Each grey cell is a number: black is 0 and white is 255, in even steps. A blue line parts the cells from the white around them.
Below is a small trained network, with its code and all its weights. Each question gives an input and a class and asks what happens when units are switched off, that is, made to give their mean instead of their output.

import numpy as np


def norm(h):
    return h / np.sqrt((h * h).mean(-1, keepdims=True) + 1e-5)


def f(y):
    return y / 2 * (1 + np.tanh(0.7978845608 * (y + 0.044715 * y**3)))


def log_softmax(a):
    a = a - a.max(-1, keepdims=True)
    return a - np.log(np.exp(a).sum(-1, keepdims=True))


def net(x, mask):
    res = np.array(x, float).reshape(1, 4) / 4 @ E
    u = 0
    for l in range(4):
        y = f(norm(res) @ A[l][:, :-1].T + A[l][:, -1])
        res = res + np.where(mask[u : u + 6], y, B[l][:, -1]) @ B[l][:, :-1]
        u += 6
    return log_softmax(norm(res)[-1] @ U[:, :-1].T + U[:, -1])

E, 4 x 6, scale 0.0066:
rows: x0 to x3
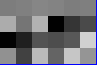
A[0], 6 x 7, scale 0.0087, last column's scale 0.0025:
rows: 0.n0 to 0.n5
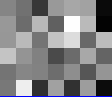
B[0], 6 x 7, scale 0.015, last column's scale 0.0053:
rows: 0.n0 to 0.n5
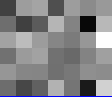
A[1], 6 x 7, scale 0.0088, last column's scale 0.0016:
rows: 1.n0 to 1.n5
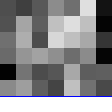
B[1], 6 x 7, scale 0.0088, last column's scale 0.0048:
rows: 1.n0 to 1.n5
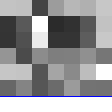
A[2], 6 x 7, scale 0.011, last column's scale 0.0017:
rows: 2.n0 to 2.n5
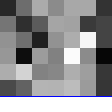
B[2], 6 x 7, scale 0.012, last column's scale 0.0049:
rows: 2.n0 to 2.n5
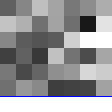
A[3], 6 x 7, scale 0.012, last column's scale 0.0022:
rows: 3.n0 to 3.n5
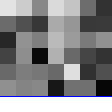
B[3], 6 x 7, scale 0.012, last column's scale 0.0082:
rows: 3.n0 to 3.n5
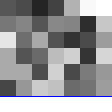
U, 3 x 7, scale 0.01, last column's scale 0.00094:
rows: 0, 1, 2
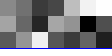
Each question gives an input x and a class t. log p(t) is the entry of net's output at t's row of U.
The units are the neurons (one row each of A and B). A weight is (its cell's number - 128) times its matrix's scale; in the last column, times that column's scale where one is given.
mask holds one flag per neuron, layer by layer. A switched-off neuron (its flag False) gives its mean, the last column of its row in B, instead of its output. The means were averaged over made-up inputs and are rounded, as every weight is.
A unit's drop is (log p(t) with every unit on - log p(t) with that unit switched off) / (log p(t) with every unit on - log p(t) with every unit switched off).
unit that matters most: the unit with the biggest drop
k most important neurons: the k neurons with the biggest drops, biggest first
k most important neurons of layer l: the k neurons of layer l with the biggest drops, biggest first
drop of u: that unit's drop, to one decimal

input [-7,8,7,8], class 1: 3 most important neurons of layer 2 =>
2.n3, 2.n2, 2.n4
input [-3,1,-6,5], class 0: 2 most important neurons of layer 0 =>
0.n2, 0.n5
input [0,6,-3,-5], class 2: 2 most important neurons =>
0.n1, 0.n3
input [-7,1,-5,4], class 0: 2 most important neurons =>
0.n2, 0.n5
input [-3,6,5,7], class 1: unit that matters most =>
2.n3
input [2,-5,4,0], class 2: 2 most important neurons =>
1.n1, 1.n2
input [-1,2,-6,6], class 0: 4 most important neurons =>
3.n0, 0.n5, 0.n2, 0.n3
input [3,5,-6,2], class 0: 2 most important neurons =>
1.n2, 1.n1
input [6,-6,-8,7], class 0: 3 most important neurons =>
0.n2, 3.n0, 0.n5
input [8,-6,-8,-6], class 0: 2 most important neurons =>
0.n2, 3.n0
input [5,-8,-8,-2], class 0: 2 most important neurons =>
0.n2, 3.n0
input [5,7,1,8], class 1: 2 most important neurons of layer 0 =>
0.n1, 0.n2
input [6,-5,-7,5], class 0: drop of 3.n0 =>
0.1
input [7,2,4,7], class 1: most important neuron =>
0.n1
